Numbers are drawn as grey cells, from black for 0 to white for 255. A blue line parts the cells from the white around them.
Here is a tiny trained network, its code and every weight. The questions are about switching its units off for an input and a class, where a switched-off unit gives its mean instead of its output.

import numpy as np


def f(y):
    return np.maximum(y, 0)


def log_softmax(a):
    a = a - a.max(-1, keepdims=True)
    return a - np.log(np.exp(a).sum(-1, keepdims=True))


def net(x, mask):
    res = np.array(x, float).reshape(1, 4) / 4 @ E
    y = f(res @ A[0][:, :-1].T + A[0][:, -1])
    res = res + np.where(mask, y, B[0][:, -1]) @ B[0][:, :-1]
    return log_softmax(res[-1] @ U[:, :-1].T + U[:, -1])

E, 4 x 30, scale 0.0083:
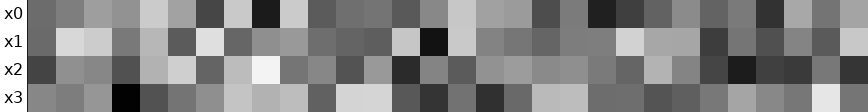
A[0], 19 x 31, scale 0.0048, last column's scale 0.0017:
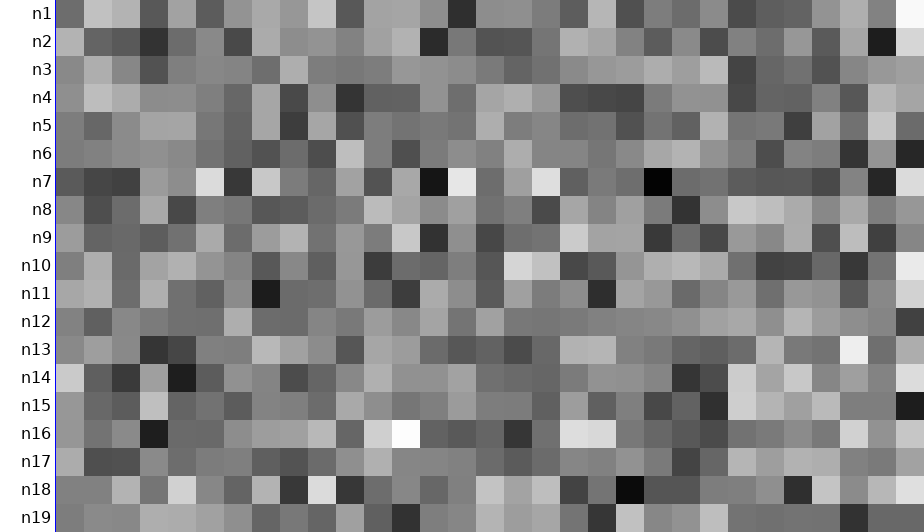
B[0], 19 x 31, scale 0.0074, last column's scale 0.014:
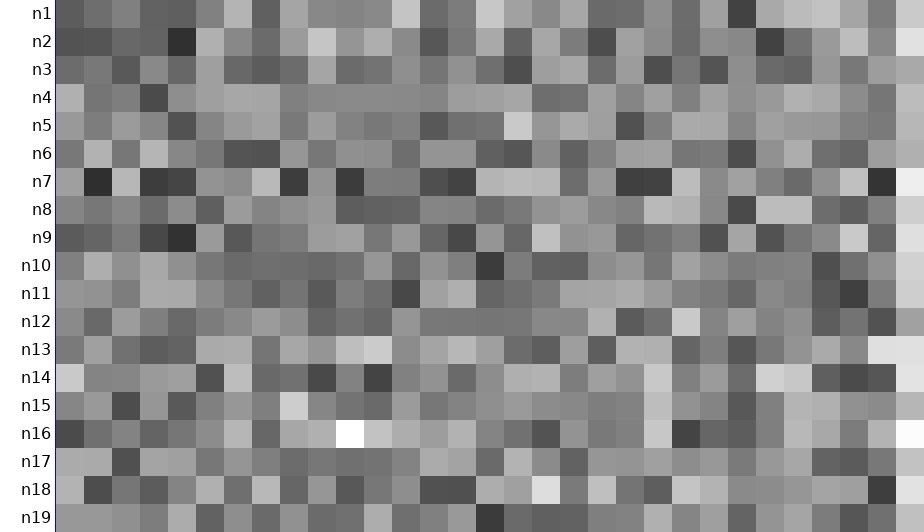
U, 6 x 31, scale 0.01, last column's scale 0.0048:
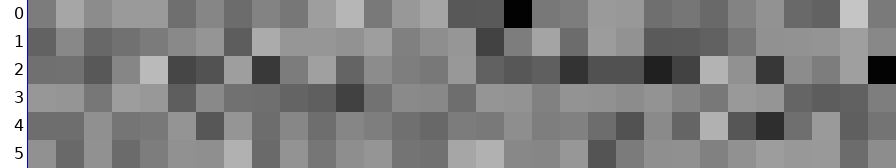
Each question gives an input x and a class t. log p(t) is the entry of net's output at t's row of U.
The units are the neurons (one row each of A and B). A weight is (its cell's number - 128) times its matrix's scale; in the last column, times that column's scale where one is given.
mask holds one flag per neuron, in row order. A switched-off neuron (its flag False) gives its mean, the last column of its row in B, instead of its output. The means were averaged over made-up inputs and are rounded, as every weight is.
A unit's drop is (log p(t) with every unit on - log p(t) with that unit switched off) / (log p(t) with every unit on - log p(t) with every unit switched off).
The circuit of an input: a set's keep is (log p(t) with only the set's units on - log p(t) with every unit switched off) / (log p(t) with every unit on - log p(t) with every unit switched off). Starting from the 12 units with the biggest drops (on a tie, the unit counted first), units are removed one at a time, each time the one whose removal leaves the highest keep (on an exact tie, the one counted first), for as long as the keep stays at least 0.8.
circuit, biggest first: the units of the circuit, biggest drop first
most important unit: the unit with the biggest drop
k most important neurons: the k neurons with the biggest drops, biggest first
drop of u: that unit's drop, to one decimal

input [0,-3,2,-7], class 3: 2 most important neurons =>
[n7; n16]
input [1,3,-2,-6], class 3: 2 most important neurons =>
[n16; n13]
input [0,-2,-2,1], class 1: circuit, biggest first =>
[n7]
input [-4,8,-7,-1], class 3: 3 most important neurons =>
[n16; n13; n12]
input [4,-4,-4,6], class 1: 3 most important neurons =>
[n16; n13; n7]
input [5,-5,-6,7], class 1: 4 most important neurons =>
[n16; n13; n7; n2]
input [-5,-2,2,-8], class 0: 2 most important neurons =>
[n18; n14]
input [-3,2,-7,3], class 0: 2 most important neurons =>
[n7; n18]
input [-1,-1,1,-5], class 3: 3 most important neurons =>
[n16; n13; n2]
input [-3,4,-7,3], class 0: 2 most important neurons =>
[n7; n18]
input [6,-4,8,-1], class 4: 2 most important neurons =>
[n14; n16]
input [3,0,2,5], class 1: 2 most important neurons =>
[n16; n13]
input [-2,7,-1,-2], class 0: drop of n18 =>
0.2
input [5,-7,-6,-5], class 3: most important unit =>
n14
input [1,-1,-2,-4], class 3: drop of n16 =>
0.2
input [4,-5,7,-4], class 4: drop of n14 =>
0.2
